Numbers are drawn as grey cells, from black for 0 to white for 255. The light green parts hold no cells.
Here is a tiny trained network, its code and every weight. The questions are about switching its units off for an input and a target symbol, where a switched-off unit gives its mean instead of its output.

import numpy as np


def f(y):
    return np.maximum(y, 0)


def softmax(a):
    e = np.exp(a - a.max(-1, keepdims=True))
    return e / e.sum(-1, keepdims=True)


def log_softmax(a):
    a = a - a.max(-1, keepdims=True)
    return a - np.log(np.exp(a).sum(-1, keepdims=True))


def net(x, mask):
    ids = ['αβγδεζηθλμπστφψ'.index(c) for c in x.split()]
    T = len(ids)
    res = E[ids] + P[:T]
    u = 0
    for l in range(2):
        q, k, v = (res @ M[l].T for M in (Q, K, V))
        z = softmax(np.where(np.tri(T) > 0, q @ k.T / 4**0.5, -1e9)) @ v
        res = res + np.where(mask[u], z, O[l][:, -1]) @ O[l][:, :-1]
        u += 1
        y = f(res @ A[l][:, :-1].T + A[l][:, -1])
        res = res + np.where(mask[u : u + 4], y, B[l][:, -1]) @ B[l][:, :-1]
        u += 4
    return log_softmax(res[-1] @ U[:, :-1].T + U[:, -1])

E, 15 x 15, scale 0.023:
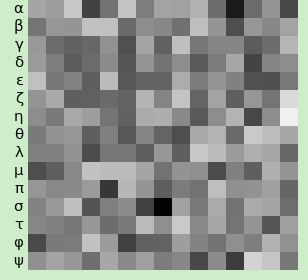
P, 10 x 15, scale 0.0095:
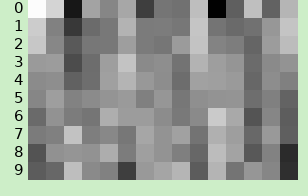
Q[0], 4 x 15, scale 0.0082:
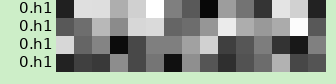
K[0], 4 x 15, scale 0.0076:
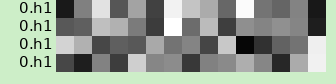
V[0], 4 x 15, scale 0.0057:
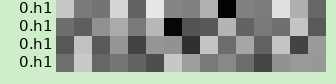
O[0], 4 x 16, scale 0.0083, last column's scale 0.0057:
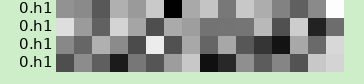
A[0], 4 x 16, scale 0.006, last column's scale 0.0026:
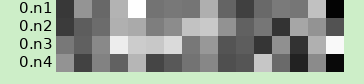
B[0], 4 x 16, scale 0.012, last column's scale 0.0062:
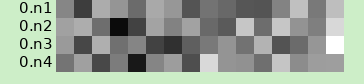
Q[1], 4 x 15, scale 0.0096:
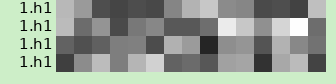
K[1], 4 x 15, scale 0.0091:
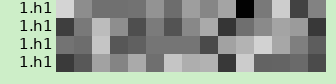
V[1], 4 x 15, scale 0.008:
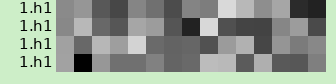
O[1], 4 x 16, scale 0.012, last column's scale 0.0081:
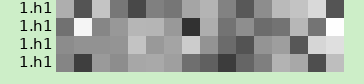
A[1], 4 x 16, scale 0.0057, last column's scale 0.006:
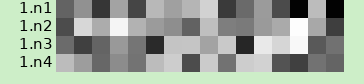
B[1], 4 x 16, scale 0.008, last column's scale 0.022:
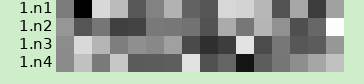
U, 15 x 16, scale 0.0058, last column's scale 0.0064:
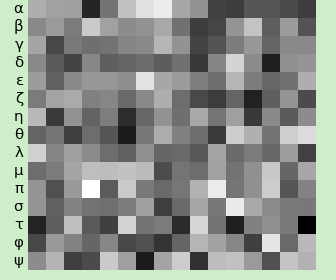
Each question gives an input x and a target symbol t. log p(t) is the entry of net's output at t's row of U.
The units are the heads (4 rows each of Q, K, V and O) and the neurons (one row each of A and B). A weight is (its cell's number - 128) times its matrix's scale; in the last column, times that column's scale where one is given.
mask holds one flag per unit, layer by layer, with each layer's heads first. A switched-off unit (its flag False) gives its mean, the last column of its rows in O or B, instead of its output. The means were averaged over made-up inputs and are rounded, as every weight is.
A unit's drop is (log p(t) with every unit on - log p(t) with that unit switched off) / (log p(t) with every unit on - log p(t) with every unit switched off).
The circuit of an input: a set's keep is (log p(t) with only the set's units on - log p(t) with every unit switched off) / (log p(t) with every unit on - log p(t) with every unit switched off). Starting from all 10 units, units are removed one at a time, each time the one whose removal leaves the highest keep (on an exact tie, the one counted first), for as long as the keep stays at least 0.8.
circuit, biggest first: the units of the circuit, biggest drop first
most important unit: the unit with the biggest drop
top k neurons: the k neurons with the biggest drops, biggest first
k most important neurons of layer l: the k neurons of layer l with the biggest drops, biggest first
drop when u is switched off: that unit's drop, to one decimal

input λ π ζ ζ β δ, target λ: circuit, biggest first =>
[1.n3 1.h1 0.h1]
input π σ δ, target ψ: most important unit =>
0.h1
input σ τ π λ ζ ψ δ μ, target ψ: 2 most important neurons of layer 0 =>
[0.n2 0.n3]
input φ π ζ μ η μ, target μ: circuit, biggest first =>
[0.n1 1.h1 0.h1]
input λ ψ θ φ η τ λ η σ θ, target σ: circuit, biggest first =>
[1.n2 1.h1]
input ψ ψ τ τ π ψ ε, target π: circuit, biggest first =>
[1.n1 0.h1 0.n4]
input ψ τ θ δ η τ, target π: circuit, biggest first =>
[1.n1 0.h1]
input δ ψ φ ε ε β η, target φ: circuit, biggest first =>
[1.h1 0.n3]
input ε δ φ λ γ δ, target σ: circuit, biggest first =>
[1.n2 1.h1 0.h1]
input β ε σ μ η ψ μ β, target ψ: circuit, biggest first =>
[0.h1 1.h1]
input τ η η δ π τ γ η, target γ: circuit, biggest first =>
[1.h1 0.n3 0.h1]
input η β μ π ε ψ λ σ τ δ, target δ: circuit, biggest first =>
[1.h1 0.h1]
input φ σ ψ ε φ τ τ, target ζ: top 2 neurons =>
[1.n4 0.n1]
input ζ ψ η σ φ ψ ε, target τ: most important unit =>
0.h1
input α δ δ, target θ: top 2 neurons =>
[1.n4 0.n3]
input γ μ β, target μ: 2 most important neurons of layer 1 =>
[1.n2 1.n4]
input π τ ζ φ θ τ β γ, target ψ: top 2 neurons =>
[0.n2 1.n1]
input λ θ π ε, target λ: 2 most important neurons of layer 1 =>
[1.n3 1.n2]
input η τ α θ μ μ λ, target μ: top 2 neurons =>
[0.n3 0.n1]
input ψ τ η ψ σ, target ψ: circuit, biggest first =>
[0.h1]
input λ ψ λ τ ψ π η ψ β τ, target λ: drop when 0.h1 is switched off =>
0.2
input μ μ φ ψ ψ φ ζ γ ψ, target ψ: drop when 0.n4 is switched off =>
0.0
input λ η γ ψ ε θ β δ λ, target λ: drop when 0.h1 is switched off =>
0.2
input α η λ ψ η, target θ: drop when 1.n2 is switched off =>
0.1
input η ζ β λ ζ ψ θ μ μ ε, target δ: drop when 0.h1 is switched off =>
0.2
